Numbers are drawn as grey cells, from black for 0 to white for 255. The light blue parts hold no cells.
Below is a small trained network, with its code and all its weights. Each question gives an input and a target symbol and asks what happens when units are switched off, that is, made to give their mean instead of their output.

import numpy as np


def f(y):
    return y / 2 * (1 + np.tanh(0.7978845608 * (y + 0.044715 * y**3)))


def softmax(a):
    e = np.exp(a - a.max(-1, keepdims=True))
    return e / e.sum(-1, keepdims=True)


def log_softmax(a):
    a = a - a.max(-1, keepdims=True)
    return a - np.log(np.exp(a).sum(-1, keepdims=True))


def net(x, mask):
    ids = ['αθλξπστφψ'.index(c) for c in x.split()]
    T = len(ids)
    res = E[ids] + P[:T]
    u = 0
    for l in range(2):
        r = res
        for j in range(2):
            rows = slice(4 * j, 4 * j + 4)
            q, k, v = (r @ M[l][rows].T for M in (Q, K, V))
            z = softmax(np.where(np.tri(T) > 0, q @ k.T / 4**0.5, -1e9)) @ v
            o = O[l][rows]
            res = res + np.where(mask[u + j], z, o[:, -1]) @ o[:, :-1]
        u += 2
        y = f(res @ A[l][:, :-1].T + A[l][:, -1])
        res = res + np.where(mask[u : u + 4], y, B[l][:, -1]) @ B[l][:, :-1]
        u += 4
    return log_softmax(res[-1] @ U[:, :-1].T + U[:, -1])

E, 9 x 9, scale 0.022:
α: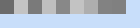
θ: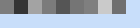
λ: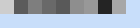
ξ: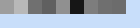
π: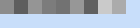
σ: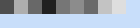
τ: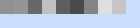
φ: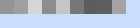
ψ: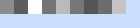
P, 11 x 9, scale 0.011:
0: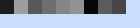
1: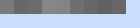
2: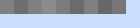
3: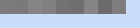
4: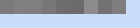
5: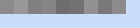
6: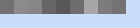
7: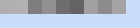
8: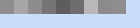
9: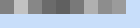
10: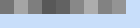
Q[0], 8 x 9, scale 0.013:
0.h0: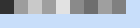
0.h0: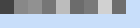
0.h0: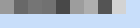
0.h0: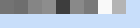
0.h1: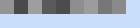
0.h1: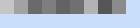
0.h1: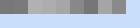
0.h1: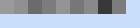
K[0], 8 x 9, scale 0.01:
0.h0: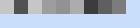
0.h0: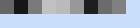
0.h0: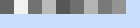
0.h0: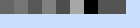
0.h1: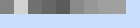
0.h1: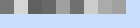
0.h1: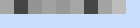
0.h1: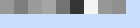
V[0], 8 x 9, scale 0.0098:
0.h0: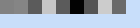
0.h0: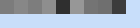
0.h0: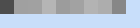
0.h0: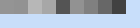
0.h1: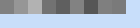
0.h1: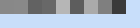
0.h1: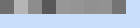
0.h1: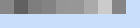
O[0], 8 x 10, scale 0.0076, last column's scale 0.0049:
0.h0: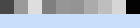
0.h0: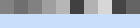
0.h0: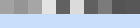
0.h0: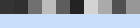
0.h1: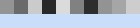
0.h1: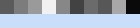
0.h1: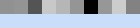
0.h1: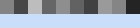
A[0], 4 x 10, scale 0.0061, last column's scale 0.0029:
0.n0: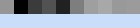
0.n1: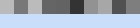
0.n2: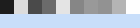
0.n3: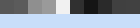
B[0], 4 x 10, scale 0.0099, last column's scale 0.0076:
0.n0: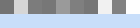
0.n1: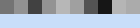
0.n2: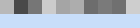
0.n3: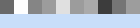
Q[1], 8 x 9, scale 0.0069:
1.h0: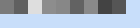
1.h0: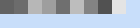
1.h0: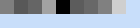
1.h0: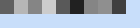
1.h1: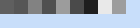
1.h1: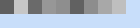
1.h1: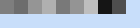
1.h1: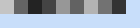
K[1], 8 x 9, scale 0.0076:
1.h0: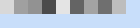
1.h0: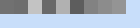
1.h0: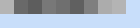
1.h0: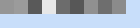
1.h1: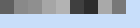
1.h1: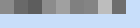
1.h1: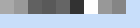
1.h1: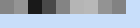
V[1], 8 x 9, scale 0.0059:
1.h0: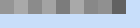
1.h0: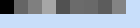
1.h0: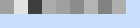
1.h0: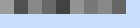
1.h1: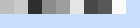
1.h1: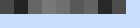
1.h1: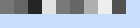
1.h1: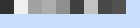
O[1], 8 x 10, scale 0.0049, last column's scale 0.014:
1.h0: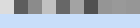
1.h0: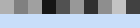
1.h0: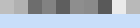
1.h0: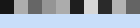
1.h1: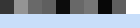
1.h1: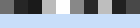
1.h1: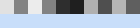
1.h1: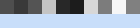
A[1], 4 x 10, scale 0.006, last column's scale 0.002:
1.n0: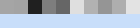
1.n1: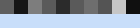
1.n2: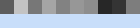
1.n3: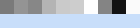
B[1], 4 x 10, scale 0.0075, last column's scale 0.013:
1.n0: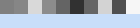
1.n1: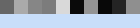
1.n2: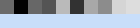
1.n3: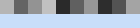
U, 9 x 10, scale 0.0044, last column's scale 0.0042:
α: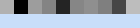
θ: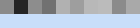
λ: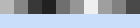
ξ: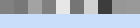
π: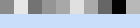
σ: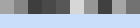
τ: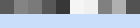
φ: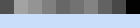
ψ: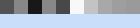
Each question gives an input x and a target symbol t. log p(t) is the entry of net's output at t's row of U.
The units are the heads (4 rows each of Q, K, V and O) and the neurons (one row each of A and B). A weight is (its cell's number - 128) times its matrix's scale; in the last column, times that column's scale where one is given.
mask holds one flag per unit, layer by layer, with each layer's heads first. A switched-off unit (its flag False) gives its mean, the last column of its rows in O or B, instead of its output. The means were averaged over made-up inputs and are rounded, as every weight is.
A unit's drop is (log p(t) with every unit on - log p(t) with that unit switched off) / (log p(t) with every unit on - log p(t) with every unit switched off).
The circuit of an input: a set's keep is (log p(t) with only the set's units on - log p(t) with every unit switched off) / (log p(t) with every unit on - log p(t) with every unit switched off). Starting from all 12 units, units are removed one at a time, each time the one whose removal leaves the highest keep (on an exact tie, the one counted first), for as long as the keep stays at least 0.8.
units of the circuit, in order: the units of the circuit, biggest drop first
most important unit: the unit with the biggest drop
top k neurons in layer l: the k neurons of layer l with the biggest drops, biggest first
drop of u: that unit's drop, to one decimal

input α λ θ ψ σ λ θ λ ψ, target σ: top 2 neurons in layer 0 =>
[0.n3 0.n0]
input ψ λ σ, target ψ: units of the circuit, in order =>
[0.n3 1.h1]
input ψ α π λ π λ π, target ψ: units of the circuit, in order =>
[0.n3 1.h1 0.n0]
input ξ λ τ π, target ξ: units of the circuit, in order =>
[1.n1 1.h1 0.h1 0.n3]
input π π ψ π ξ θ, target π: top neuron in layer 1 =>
[1.n2]
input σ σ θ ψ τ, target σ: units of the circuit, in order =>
[0.h0 0.h1]
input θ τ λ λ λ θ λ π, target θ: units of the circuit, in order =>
[1.h1 0.h0]
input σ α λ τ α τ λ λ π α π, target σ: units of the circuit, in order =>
[0.h0 1.h1]
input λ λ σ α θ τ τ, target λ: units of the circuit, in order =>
[0.h0 0.n0]
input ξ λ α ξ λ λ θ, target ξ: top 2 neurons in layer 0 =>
[0.n3 0.n1]
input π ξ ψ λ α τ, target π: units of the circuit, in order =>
[1.h1 1.n2 0.h1]
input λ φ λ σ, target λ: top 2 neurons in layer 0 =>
[0.n0 0.n2]
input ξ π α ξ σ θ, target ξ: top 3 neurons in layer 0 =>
[0.n2 0.n3 0.n1]
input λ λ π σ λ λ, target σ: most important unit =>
0.h0
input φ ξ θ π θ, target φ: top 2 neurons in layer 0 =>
[0.n3 0.n2]
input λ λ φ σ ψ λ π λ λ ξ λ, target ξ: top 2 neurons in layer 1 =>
[1.n1 1.n2]
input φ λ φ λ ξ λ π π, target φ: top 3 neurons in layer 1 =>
[1.n1 1.n0 1.n2]
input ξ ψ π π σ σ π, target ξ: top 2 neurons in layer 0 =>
[0.n2 0.n3]
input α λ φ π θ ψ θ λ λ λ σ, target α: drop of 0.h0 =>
0.4
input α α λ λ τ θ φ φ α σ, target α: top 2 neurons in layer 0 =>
[0.n2 0.n1]
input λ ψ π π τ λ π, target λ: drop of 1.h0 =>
0.0
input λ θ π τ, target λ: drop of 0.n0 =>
0.3
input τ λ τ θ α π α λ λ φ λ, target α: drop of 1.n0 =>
0.1
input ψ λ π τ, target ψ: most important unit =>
0.n3
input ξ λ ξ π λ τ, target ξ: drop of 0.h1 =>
0.8
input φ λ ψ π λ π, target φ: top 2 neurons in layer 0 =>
[0.n3 0.n2]
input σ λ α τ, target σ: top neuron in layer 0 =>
[0.n2]
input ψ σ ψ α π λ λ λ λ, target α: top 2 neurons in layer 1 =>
[1.n3 1.n2]
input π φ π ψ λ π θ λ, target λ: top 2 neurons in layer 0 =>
[0.n0 0.n2]
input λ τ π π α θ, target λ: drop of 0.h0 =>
0.5
